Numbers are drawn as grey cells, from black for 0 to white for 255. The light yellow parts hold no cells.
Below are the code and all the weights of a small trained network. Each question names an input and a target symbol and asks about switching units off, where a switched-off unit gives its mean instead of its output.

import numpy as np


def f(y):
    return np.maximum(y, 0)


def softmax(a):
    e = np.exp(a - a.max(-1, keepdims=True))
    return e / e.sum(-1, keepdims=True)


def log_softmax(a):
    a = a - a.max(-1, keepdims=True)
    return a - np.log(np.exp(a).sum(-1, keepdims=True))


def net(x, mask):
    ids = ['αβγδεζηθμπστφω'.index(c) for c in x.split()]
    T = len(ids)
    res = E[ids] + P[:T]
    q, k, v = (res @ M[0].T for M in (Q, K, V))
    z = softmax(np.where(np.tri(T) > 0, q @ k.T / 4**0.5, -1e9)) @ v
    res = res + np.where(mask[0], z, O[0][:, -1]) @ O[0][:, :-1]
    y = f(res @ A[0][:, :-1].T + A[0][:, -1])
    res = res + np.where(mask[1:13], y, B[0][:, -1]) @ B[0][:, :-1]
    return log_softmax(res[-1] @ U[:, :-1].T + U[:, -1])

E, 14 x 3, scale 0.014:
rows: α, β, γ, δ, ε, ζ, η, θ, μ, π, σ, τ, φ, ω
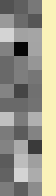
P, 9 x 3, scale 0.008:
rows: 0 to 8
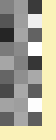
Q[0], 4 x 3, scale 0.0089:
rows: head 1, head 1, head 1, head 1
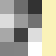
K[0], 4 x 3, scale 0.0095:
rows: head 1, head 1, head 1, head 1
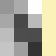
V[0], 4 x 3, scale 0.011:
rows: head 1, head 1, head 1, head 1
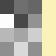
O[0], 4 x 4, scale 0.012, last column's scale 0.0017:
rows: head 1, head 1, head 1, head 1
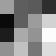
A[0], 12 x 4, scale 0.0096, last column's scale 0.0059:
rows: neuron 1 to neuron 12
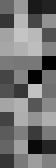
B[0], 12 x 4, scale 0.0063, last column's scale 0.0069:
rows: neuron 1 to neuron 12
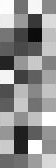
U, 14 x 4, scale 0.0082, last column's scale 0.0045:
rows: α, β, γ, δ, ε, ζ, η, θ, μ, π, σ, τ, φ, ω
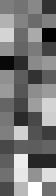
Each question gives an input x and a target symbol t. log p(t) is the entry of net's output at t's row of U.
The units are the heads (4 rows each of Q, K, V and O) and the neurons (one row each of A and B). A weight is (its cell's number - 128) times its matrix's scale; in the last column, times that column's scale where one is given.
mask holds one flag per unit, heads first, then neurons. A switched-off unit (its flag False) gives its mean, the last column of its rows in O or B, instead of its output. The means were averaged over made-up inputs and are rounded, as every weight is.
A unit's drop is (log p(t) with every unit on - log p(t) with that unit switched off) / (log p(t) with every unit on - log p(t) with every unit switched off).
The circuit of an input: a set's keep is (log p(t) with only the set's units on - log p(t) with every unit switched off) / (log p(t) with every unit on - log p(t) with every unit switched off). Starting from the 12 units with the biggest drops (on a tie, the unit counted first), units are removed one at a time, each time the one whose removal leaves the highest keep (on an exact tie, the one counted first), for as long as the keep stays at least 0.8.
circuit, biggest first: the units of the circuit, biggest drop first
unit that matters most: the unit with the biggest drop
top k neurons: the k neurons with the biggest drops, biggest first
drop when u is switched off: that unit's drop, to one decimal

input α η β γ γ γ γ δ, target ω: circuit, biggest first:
(head 1; neuron 7; neuron 3)
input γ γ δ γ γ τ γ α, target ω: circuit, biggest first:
(head 1; neuron 9)
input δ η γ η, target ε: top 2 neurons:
(neuron 2; neuron 9)
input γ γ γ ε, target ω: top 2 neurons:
(neuron 9; neuron 12)
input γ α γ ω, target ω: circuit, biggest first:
(head 1; neuron 9)
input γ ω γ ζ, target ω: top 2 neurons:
(neuron 9; neuron 12)
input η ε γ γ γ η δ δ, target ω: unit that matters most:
neuron 7
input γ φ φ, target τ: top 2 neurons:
(neuron 3; neuron 8)
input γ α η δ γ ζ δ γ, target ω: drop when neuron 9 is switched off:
0.2
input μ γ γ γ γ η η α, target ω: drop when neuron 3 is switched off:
0.1
